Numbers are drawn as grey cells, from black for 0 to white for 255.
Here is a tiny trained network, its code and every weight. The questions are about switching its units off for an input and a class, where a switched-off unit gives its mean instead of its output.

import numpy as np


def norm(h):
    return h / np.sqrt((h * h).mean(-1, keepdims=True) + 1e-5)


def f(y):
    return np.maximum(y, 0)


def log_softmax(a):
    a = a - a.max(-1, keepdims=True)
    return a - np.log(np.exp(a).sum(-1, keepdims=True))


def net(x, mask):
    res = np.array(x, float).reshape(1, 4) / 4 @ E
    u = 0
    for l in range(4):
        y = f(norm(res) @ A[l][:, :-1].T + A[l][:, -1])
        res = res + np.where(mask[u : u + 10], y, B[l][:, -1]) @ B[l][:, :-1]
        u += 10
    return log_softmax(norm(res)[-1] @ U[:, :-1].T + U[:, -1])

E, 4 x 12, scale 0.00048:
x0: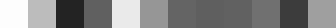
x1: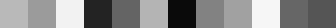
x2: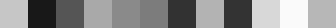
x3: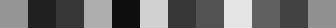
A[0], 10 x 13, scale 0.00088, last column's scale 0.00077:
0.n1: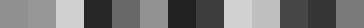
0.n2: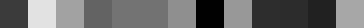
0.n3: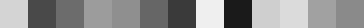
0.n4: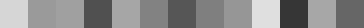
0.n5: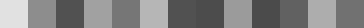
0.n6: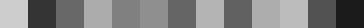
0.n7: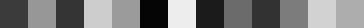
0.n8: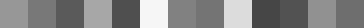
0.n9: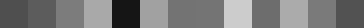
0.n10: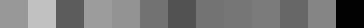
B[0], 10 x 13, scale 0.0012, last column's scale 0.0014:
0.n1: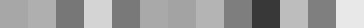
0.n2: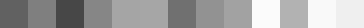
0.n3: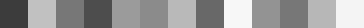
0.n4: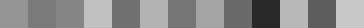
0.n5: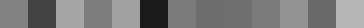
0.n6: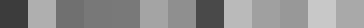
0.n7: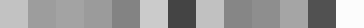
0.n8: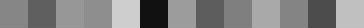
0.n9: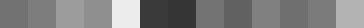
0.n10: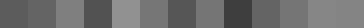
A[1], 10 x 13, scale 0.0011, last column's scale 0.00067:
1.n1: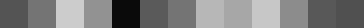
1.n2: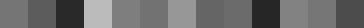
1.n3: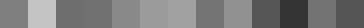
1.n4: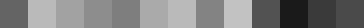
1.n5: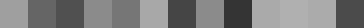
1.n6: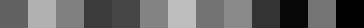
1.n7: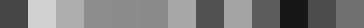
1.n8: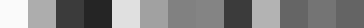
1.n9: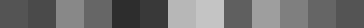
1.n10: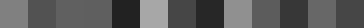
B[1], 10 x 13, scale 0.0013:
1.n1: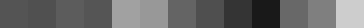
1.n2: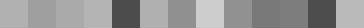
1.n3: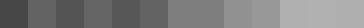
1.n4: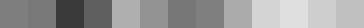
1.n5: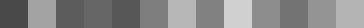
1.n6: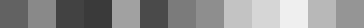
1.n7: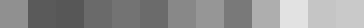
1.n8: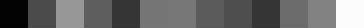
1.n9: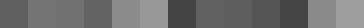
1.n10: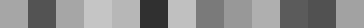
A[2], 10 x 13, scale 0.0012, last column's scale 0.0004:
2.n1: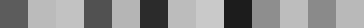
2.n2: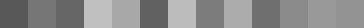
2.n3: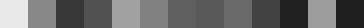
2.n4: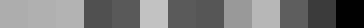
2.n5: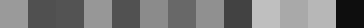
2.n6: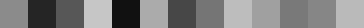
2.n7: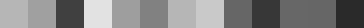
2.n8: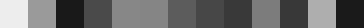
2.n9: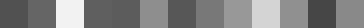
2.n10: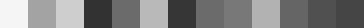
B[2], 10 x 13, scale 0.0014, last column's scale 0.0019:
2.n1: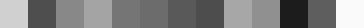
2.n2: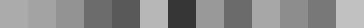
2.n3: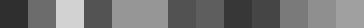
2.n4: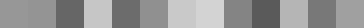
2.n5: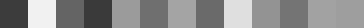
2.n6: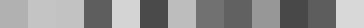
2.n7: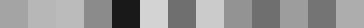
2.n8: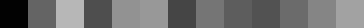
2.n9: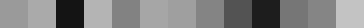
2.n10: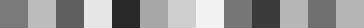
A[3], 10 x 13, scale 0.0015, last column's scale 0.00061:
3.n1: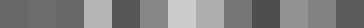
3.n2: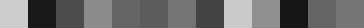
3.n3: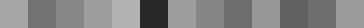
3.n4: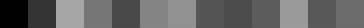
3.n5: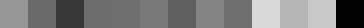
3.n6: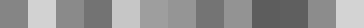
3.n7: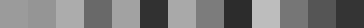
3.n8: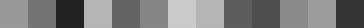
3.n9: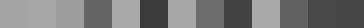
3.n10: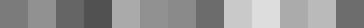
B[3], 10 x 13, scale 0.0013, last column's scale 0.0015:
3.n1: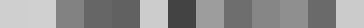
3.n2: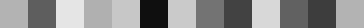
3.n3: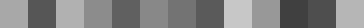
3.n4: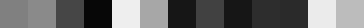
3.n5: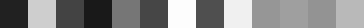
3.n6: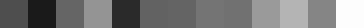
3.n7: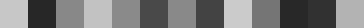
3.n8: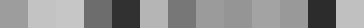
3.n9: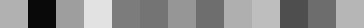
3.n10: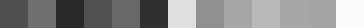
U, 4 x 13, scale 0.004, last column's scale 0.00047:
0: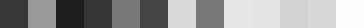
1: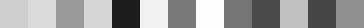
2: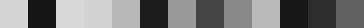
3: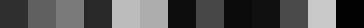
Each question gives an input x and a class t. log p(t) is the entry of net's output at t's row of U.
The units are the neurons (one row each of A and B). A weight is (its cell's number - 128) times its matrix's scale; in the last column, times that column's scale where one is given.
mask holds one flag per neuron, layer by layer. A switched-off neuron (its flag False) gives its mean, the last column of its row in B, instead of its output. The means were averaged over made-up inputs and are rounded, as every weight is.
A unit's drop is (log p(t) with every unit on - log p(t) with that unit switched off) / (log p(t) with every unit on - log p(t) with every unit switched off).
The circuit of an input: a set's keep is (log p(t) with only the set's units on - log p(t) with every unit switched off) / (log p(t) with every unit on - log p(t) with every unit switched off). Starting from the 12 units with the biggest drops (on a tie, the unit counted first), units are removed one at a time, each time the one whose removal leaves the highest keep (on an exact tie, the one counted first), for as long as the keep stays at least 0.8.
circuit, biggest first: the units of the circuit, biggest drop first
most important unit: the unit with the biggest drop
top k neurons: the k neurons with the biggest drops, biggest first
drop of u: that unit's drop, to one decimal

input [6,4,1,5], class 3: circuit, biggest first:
(2.n3, 2.n8)
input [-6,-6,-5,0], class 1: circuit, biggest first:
(0.n7, 3.n1)
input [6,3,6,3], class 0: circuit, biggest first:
(2.n5, 3.n10)
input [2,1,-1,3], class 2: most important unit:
0.n8
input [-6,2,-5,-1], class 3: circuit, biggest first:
(1.n1, 3.n4)
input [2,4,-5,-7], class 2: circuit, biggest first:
(2.n1, 3.n9)
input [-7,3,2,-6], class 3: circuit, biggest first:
(3.n4, 1.n1)
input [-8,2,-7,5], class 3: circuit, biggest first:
(1.n1, 3.n4)
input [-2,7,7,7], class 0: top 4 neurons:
(2.n1, 2.n5, 0.n7, 0.n6)
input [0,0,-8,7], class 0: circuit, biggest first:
(1.n4, 1.n6)
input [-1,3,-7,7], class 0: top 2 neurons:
(1.n4, 2.n1)
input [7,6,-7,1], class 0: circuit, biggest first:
(1.n4, 1.n6, 1.n7)
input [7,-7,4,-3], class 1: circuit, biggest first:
(2.n7, 3.n8)
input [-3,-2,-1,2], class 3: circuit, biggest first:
(3.n4)
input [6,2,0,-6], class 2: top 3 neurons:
(2.n1, 1.n1, 3.n9)
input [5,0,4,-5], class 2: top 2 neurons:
(0.n2, 2.n1)
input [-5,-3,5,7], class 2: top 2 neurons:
(0.n2, 2.n6)
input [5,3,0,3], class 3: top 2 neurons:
(2.n3, 1.n8)
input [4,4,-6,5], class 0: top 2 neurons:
(2.n1, 1.n4)
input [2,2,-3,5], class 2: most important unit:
0.n3
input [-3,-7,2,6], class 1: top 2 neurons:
(2.n1, 2.n7)
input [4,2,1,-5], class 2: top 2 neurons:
(2.n1, 1.n1)
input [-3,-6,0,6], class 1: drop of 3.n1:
0.2
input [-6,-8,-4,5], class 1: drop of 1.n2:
0.1
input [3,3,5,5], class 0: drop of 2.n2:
-0.1
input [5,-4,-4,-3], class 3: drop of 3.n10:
0.3
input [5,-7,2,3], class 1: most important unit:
1.n2
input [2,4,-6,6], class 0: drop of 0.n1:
0.2
